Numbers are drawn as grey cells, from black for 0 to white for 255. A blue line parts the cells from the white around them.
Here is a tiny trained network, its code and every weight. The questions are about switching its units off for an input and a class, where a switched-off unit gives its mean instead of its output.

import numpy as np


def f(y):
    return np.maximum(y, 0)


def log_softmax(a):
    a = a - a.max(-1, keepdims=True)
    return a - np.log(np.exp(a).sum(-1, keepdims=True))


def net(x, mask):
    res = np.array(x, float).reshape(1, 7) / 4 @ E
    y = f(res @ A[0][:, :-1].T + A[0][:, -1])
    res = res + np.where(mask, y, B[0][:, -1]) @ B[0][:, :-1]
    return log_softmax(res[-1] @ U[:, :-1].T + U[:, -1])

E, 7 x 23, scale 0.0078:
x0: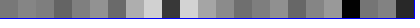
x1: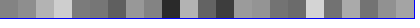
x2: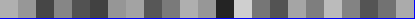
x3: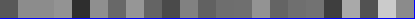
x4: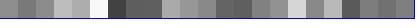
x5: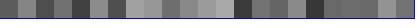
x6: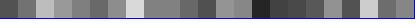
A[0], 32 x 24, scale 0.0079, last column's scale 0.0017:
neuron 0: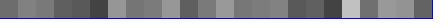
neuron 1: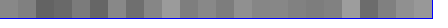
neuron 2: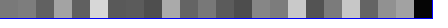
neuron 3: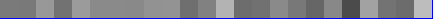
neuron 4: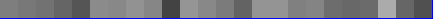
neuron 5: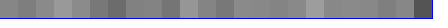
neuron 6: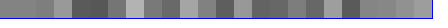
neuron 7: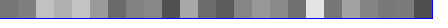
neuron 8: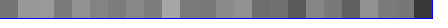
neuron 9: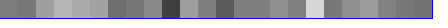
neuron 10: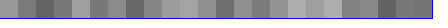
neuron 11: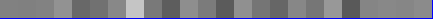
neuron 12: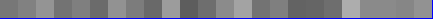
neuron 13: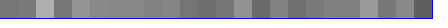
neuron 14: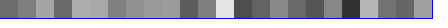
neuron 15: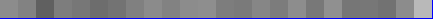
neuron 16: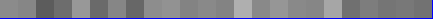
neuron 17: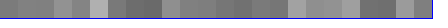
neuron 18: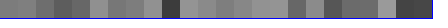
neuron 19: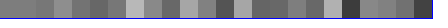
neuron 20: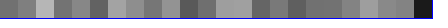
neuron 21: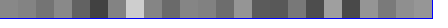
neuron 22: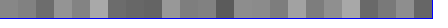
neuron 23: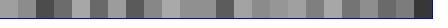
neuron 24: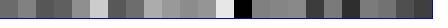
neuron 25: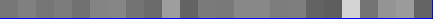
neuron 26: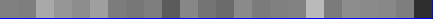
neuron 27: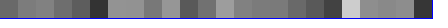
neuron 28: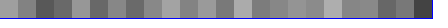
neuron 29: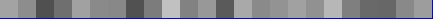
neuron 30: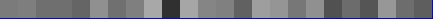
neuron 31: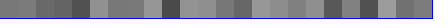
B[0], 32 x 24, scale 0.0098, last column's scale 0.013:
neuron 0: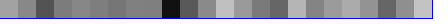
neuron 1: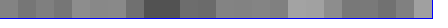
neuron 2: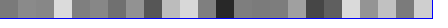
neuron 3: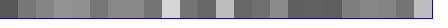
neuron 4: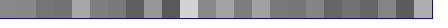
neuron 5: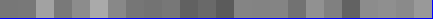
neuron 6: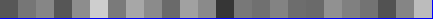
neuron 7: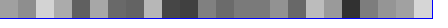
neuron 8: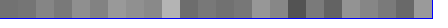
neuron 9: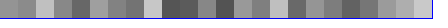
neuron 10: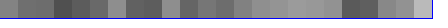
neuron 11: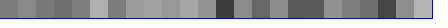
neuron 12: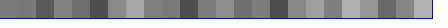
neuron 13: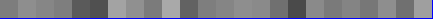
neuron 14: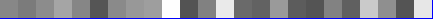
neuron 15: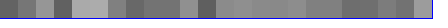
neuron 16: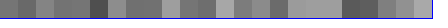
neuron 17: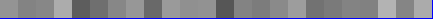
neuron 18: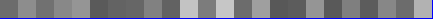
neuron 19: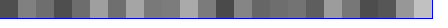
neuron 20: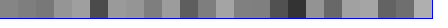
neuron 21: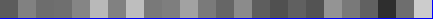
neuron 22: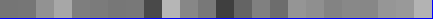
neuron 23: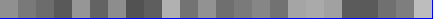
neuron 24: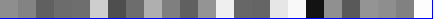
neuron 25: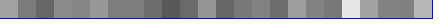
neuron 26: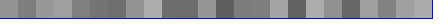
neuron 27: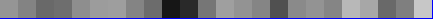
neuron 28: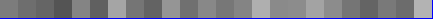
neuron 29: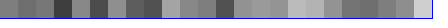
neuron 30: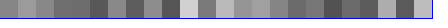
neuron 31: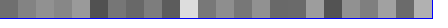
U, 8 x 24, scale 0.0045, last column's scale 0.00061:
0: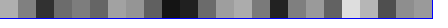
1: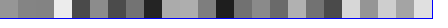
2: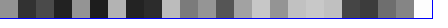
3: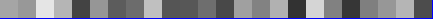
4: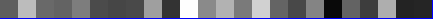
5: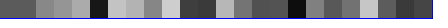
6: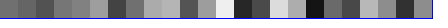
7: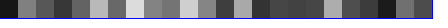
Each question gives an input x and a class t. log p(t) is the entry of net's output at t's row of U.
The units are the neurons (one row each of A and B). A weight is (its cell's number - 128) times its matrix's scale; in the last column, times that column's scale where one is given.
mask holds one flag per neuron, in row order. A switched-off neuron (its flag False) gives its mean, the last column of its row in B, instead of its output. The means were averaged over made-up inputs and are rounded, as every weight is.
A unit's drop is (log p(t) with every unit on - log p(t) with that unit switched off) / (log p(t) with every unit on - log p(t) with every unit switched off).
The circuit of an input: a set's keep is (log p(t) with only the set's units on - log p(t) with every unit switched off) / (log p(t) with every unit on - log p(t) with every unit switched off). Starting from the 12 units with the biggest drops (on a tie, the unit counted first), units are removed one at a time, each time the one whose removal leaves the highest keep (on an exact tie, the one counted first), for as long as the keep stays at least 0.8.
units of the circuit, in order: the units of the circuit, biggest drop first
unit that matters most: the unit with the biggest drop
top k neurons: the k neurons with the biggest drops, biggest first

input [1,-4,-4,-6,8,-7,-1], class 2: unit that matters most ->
neuron 29
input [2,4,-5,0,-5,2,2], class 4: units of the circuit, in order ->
(neuron 30; neuron 18)
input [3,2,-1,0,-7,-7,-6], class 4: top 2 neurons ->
(neuron 18; neuron 30)
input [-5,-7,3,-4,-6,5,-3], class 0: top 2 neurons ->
(neuron 27; neuron 0)
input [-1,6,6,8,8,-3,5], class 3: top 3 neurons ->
(neuron 7; neuron 9; neuron 26)
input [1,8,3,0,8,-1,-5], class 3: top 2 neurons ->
(neuron 7; neuron 9)
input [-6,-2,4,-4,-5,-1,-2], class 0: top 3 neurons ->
(neuron 27; neuron 0; neuron 25)
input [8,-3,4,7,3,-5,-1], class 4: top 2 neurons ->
(neuron 30; neuron 18)
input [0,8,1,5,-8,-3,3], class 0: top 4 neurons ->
(neuron 27; neuron 0; neuron 12; neuron 20)
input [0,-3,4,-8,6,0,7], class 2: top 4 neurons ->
(neuron 29; neuron 23; neuron 10; neuron 28)
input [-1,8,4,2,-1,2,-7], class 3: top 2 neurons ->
(neuron 7; neuron 9)
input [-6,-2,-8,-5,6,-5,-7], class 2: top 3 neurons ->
(neuron 29; neuron 23; neuron 10)
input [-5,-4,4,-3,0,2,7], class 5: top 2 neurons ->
(neuron 20; neuron 24)
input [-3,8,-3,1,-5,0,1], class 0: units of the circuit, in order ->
(neuron 27)
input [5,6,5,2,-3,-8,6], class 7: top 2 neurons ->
(neuron 21; neuron 19)
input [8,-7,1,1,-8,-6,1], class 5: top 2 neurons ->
(neuron 14; neuron 20)
